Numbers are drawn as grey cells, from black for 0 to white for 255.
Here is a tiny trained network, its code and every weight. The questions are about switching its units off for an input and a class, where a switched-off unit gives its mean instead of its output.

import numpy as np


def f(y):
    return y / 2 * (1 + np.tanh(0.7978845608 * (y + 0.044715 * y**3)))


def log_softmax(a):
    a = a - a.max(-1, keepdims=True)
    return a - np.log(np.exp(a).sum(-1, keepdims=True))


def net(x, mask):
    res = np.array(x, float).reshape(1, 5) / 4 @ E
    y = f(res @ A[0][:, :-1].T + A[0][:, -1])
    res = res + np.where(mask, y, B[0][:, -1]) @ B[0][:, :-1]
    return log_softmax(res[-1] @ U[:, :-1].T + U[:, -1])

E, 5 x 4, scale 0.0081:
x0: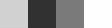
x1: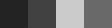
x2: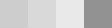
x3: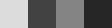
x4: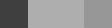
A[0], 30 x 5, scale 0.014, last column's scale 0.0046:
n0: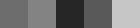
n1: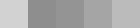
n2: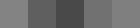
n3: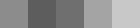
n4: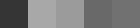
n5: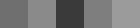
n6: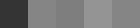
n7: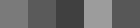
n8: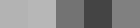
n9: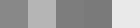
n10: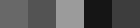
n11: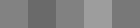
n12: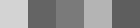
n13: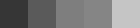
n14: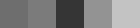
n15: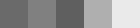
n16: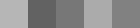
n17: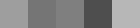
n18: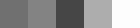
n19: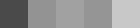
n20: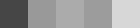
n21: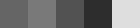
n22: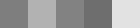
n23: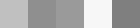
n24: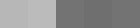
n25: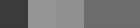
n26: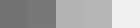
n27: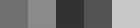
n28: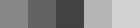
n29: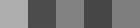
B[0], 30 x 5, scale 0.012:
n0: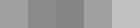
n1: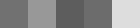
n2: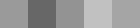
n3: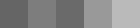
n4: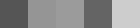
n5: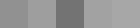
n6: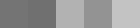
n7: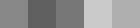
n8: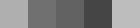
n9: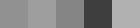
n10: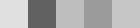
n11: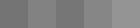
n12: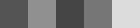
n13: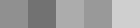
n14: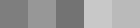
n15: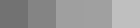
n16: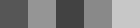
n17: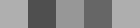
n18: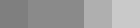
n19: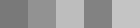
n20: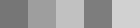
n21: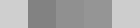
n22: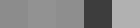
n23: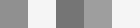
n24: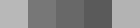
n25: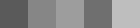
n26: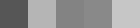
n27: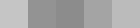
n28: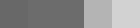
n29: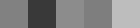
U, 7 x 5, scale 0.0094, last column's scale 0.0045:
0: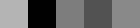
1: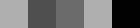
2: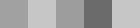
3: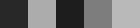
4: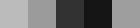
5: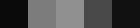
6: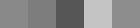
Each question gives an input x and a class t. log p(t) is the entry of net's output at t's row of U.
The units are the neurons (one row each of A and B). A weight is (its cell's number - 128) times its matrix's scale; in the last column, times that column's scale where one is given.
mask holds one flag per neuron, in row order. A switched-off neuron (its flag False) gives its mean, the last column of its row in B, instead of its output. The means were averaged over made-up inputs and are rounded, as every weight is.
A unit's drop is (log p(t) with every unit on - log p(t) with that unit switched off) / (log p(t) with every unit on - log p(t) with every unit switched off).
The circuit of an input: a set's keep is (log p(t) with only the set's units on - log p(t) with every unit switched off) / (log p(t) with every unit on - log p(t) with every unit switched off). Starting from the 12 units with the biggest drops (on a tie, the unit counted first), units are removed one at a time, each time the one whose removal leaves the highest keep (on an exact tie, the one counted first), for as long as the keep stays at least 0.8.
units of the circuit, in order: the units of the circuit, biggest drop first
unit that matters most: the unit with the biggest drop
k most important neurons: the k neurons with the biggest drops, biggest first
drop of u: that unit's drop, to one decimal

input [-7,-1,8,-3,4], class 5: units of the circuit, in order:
(n23, n4, n10)
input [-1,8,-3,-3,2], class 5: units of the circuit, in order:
(n23, n4)
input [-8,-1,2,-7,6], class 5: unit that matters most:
n4
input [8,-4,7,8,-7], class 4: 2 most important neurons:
(n24, n8)
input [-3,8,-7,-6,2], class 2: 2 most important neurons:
(n21, n10)
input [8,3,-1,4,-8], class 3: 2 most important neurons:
(n12, n16)
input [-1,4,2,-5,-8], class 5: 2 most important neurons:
(n23, n10)
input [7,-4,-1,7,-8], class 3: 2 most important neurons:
(n12, n16)
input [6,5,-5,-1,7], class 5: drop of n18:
-0.1
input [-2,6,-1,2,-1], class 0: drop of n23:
0.2
